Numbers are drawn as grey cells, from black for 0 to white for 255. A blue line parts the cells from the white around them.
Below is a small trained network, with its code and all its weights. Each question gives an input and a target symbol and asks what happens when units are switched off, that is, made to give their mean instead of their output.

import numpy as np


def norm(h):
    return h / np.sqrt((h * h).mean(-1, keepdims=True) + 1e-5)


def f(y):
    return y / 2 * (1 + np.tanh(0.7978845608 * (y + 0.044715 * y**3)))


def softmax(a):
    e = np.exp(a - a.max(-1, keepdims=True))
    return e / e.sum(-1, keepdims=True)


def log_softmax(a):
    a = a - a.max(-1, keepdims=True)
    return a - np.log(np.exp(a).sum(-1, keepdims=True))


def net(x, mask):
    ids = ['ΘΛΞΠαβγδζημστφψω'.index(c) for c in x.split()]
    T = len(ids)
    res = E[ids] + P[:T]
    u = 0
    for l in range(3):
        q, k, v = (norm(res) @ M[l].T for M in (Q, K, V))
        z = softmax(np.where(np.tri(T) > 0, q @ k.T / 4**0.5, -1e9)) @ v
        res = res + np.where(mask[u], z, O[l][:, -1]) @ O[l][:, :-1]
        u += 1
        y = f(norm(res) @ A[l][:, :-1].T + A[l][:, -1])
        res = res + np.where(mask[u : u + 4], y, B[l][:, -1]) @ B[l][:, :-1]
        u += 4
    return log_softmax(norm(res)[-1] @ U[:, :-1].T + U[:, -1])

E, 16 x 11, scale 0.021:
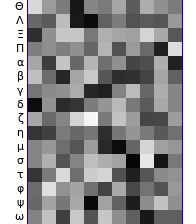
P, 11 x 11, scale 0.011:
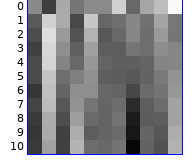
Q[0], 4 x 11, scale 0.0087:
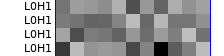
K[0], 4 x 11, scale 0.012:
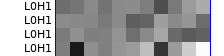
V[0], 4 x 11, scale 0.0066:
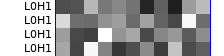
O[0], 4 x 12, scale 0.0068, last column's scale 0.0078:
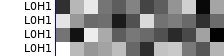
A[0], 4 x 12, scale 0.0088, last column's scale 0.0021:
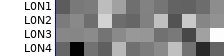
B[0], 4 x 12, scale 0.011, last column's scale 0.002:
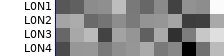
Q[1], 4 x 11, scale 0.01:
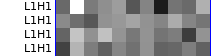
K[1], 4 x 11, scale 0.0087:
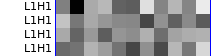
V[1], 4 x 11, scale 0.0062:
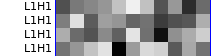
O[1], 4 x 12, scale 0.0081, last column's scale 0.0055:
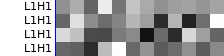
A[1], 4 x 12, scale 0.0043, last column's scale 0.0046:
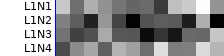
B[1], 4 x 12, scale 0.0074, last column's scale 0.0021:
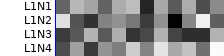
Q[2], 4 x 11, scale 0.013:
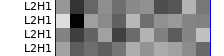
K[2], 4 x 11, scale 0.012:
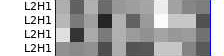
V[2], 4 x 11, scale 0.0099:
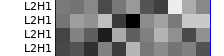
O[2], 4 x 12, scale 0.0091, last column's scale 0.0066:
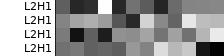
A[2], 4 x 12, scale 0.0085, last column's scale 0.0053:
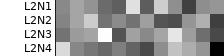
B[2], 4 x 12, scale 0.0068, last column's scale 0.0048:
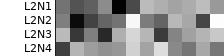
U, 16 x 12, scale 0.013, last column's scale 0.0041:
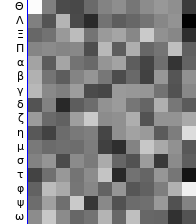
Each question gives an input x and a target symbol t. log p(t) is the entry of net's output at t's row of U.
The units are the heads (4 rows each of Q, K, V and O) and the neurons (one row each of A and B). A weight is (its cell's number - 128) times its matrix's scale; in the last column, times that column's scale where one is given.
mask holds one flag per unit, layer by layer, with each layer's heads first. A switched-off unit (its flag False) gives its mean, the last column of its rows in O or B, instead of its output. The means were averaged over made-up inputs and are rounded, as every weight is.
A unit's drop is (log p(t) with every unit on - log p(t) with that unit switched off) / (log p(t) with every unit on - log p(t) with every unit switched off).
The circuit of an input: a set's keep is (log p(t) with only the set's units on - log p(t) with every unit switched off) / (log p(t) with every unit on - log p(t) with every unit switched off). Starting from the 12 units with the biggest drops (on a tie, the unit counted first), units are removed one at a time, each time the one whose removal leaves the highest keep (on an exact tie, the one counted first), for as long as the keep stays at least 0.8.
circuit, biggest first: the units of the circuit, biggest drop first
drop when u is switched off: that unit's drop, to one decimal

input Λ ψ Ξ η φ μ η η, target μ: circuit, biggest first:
L0H1
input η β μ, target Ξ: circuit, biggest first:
L1H1; L0N4
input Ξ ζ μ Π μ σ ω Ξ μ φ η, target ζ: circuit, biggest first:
L1H1; L2H1
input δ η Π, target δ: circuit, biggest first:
L0H1; L2H1
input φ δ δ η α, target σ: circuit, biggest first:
L1H1; L2H1; L0N4
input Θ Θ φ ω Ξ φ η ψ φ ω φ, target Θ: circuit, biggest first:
L0H1; L1H1
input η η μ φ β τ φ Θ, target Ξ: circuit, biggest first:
L1H1; L0N4
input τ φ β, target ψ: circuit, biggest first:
L2H1; L0H1; L1H1
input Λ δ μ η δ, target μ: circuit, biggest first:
L0H1; L1H1
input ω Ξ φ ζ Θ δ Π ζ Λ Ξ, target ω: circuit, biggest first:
L2H1; L0H1
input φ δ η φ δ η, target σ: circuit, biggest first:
L1H1; L2H1
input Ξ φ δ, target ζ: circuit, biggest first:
L1H1; L0H1
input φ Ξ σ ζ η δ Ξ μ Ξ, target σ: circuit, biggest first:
L1H1; L2H1
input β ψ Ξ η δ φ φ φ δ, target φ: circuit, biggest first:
L2H1
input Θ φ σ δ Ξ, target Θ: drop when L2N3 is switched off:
0.1
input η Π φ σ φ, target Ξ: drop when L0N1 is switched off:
0.0
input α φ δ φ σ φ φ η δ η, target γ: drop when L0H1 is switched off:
0.6
